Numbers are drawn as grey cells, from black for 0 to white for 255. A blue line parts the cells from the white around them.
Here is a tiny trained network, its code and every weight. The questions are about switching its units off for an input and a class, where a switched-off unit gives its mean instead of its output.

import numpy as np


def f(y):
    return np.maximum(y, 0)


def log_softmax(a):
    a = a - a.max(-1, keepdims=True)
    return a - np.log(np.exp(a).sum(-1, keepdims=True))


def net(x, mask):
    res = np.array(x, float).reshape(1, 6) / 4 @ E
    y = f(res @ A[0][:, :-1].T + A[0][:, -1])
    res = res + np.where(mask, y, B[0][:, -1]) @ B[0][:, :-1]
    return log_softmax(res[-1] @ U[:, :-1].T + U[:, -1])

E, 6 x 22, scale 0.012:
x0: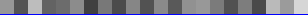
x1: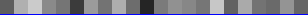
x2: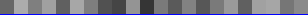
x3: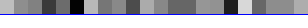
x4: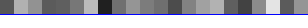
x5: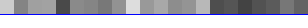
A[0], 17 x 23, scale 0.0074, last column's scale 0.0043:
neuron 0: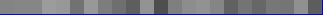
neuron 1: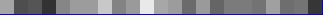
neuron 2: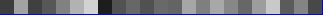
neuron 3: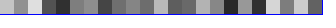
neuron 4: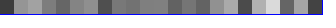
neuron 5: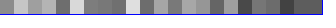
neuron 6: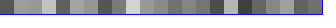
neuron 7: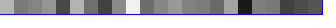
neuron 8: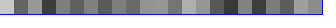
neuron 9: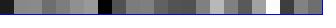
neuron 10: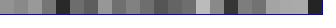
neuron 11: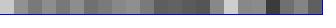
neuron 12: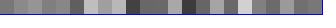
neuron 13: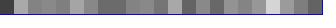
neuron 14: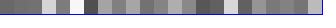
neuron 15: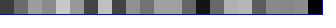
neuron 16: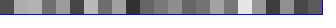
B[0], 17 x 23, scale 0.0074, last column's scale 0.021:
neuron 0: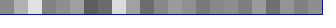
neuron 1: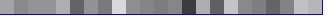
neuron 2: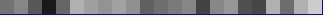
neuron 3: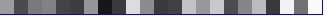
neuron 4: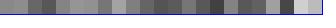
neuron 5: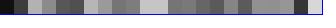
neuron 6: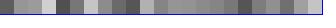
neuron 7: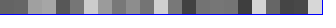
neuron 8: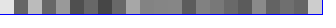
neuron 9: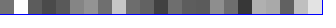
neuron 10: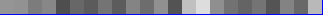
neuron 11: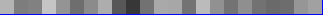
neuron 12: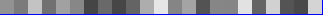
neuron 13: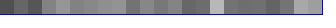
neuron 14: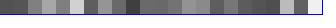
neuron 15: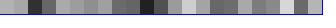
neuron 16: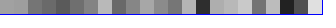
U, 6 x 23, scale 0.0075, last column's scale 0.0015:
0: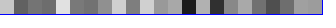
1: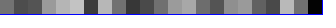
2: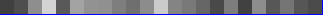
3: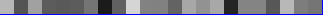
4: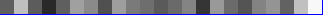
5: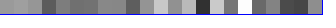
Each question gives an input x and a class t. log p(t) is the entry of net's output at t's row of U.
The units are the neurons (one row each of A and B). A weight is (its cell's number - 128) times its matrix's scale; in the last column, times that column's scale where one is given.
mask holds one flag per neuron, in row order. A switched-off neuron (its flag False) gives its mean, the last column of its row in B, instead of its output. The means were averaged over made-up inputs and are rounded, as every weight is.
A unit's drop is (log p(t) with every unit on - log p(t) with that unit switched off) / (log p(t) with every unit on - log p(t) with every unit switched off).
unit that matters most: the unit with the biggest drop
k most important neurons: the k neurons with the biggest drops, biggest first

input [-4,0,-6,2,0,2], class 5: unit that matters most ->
neuron 12
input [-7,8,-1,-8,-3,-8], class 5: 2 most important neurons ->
[neuron 16; neuron 12]
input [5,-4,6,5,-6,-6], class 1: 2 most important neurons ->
[neuron 3; neuron 15]
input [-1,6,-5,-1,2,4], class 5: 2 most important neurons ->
[neuron 3; neuron 16]
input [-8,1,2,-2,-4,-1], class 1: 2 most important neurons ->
[neuron 14; neuron 7]
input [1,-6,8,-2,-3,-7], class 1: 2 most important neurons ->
[neuron 14; neuron 15]
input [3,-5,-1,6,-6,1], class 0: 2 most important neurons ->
[neuron 1; neuron 3]
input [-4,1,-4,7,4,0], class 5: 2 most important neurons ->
[neuron 16; neuron 12]
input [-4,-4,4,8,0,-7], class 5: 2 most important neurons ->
[neuron 12; neuron 16]
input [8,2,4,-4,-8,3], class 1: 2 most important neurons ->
[neuron 15; neuron 14]
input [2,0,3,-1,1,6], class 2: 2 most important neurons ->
[neuron 7; neuron 5]
